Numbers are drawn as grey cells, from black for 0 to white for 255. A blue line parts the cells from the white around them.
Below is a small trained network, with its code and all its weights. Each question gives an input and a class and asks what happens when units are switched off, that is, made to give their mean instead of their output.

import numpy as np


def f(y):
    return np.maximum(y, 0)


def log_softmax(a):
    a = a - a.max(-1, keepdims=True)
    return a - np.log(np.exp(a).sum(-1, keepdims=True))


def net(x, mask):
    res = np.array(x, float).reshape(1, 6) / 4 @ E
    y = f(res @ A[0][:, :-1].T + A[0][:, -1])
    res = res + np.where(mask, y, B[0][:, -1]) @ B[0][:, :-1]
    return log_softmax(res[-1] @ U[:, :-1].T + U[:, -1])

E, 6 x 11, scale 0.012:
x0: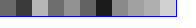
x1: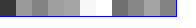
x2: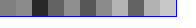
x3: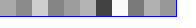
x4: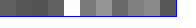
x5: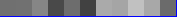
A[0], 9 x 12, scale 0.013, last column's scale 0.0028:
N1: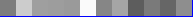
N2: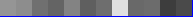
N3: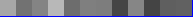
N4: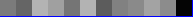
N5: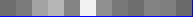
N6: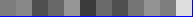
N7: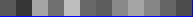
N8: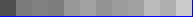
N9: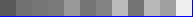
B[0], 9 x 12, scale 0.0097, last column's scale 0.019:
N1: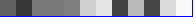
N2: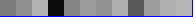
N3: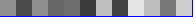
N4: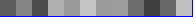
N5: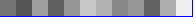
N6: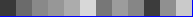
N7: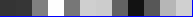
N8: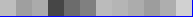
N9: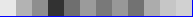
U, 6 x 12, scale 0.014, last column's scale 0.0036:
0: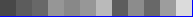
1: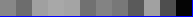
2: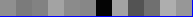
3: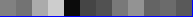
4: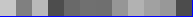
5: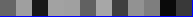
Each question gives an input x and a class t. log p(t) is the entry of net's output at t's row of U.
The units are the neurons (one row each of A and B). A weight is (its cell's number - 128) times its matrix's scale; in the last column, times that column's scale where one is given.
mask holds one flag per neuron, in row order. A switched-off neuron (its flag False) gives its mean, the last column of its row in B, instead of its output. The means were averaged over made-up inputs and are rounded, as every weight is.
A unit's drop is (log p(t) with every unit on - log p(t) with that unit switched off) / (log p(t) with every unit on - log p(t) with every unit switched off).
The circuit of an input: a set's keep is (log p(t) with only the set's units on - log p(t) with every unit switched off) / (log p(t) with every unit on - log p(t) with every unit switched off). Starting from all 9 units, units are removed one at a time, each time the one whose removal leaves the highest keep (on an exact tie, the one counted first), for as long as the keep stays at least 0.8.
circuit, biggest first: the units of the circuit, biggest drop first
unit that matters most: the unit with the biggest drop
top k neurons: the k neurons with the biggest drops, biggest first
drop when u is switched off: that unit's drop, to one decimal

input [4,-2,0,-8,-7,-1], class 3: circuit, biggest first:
[N1; N5]
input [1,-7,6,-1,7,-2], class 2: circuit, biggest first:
[N1; N3]
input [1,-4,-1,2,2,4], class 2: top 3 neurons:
[N1; N3; N5]
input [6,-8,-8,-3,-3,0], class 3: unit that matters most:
N1
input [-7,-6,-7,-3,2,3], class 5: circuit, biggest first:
[N1; N5]
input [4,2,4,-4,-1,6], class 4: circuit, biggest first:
[N1; N9]
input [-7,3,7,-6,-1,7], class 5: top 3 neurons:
[N1; N5; N7]
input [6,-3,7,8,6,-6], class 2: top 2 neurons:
[N7; N3]
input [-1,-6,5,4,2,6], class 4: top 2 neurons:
[N2; N9]
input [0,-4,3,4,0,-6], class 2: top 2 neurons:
[N3; N8]
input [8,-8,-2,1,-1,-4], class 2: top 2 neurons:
[N1; N5]
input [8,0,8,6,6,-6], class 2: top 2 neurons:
[N7; N3]
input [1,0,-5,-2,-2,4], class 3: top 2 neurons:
[N1; N5]
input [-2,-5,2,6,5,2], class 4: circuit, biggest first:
[N2]
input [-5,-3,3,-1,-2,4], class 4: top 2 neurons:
[N7; N1]
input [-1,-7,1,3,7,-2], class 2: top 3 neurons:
[N1; N3; N5]
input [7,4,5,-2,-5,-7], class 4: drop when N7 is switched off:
0.5
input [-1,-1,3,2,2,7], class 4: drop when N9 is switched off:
0.0
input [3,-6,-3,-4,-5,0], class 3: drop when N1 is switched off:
0.1
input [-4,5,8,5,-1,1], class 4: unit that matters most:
N9
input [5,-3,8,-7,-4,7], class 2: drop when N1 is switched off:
0.4
